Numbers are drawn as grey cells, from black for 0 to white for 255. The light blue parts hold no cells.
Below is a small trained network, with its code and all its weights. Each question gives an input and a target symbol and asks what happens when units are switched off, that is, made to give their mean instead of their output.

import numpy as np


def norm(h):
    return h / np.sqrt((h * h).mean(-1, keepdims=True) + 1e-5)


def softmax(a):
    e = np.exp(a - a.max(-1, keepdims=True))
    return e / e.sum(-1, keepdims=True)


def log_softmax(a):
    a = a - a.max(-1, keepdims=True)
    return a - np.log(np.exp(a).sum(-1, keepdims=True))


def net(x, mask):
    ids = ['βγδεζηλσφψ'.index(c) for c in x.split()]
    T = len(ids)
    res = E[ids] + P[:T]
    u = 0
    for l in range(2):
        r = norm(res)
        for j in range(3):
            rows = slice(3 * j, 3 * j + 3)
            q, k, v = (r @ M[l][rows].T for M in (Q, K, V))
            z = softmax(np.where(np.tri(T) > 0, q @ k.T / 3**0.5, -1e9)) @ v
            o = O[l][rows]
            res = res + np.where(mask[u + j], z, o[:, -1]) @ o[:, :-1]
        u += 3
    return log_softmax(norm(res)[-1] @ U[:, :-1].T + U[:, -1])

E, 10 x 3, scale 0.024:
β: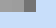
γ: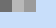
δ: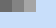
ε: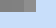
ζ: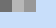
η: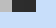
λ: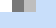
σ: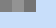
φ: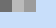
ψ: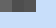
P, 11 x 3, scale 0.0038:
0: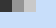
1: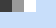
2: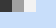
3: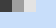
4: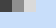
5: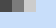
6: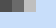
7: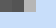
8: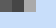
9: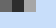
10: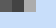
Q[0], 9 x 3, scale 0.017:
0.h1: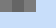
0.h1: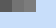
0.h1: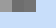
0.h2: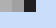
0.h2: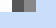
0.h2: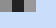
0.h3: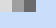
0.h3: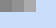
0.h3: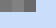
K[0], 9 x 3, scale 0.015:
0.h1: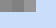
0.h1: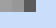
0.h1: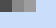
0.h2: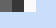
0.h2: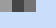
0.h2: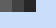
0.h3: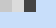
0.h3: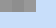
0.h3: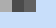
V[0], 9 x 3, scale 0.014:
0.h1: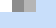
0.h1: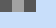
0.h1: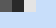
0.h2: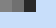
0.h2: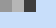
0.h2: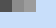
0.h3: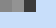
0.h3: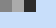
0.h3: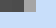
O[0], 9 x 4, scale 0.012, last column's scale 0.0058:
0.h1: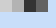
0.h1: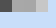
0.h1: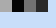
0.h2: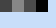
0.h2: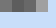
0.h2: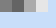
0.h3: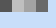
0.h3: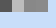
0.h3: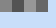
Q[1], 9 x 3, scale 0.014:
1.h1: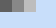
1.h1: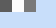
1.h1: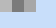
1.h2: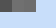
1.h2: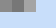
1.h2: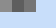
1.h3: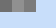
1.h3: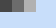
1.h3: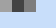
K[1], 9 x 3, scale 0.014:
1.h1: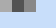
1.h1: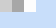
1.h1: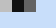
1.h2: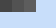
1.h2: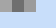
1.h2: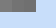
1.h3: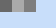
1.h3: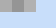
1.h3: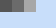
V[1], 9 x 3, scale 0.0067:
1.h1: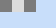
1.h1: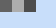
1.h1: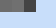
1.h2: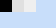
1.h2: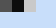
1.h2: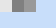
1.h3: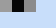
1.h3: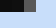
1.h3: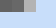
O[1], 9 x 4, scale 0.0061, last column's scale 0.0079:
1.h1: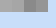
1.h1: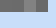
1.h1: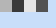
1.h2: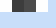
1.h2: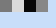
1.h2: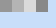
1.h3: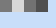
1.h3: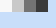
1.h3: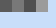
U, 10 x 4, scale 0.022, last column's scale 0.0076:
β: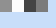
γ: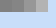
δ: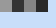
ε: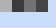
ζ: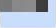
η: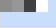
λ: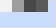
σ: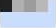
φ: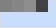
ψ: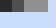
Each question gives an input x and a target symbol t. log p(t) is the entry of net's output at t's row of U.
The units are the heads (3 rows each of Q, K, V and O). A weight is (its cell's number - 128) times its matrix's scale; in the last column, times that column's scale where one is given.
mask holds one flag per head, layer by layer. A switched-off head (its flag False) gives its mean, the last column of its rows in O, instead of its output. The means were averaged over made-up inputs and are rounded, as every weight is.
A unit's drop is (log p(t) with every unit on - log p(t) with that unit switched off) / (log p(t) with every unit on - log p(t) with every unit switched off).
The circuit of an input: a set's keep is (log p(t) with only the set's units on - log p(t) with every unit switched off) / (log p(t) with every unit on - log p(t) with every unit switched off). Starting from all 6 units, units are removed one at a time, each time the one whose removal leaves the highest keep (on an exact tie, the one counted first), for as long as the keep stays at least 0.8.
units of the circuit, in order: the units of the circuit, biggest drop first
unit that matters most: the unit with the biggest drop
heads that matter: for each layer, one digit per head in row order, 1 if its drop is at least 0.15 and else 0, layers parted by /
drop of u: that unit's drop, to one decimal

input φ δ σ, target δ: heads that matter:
101 / 000
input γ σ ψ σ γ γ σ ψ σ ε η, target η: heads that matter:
011 / 011
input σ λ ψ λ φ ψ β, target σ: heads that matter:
101 / 010
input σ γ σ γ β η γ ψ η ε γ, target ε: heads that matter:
001 / 000
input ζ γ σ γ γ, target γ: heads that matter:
000 / 010
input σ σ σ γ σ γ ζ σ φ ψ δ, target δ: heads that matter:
001 / 000
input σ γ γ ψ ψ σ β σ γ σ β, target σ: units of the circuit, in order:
0.h1
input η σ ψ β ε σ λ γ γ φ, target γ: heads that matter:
100 / 010
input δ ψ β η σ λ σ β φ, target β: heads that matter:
100 / 000
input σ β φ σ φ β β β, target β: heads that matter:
101 / 000
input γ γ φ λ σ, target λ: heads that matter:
100 / 000
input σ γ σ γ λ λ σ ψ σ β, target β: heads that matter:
011 / 000
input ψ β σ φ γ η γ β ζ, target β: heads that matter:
100 / 100
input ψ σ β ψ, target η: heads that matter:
100 / 011
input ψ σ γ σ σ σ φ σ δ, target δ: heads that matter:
001 / 000
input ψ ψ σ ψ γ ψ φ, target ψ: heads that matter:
100 / 000
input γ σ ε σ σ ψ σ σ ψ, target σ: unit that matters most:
0.h2
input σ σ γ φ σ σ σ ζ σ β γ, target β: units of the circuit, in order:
0.h1; 1.h2
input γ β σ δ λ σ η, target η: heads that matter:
011 / 000
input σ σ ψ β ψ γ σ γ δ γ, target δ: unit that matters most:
0.h3
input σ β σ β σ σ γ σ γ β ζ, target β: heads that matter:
100 / 000
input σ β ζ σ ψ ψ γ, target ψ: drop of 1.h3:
0.2
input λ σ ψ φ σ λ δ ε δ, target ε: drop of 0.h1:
0.1
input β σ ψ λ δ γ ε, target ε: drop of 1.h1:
0.0
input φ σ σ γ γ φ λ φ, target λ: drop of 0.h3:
0.1
